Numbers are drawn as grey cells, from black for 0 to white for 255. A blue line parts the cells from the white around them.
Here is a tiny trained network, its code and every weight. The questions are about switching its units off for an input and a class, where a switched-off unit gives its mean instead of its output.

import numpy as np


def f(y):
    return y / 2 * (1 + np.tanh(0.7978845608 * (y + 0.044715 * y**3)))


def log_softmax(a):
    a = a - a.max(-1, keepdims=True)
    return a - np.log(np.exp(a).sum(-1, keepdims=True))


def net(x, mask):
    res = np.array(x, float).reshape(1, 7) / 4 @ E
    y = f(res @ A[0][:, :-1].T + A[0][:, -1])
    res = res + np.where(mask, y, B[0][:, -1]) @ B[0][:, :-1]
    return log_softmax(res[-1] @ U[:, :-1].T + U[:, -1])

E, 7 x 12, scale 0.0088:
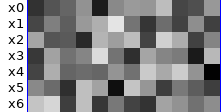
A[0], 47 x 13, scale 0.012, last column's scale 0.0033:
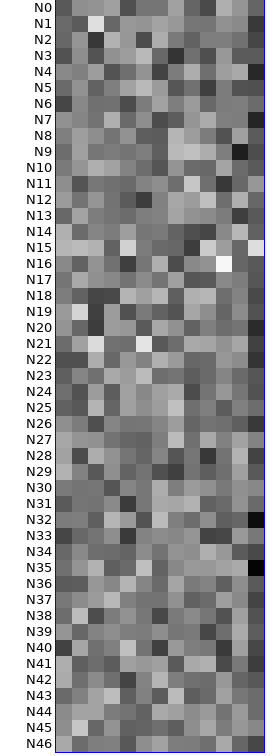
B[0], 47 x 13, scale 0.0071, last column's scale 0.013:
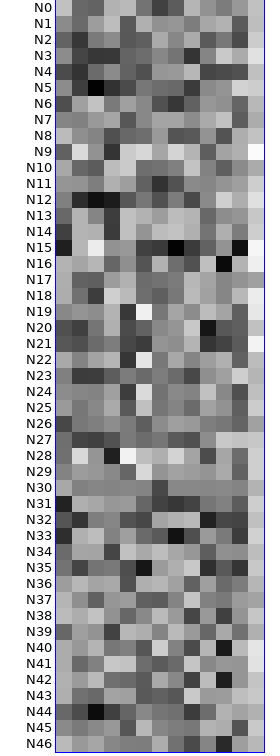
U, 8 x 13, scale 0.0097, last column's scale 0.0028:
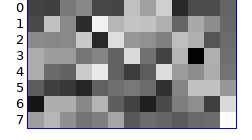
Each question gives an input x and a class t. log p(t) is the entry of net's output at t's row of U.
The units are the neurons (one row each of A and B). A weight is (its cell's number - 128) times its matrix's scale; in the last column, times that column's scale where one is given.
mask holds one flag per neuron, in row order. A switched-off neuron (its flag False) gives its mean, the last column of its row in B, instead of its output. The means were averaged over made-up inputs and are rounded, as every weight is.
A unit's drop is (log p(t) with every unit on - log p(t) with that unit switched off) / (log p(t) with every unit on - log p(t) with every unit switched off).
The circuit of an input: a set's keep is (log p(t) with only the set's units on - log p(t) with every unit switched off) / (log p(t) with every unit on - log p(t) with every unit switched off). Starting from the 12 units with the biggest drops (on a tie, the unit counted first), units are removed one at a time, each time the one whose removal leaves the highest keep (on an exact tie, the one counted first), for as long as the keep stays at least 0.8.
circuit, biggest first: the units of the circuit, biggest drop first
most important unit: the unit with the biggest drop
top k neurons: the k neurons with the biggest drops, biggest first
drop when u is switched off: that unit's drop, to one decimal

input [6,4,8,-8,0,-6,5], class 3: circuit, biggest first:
N16
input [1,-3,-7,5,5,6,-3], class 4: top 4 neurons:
N43, N0, N21, N10
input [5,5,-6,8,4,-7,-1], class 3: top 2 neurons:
N40, N38
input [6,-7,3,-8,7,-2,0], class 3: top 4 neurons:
N16, N42, N46, N28
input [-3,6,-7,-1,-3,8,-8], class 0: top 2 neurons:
N32, N20
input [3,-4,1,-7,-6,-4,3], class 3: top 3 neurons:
N16, N42, N9
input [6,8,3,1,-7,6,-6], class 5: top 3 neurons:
N5, N3, N9
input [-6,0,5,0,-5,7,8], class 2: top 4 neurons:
N19, N29, N45, N21
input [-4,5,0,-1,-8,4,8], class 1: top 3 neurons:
N14, N28, N39
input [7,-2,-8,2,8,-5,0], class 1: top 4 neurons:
N9, N13, N34, N18
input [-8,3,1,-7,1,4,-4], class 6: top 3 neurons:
N15, N40, N38
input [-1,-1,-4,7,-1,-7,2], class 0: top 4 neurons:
N21, N35, N4, N16
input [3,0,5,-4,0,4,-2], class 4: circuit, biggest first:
N18, N11
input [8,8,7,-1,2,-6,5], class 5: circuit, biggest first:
N3
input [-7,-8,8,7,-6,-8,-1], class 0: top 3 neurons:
N21, N4, N35
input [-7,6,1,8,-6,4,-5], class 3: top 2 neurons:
N40, N36
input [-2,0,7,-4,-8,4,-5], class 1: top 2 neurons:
N28, N14
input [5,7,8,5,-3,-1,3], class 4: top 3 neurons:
N18, N41, N11
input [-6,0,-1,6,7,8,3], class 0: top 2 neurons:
N32, N2
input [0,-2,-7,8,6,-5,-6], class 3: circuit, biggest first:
N40
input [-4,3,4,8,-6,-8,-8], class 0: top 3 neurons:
N21, N35, N4
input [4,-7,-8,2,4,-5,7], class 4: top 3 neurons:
N43, N0, N10
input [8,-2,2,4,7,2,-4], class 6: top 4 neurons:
N31, N33, N6, N28
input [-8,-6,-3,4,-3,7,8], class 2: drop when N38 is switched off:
0.1
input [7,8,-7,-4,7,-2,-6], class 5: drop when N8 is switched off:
-0.1
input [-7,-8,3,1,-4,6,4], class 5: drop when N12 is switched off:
0.8
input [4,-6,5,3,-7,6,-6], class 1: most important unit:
N28
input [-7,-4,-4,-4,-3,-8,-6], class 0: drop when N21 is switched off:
0.2
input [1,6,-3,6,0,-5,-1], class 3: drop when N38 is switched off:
0.3
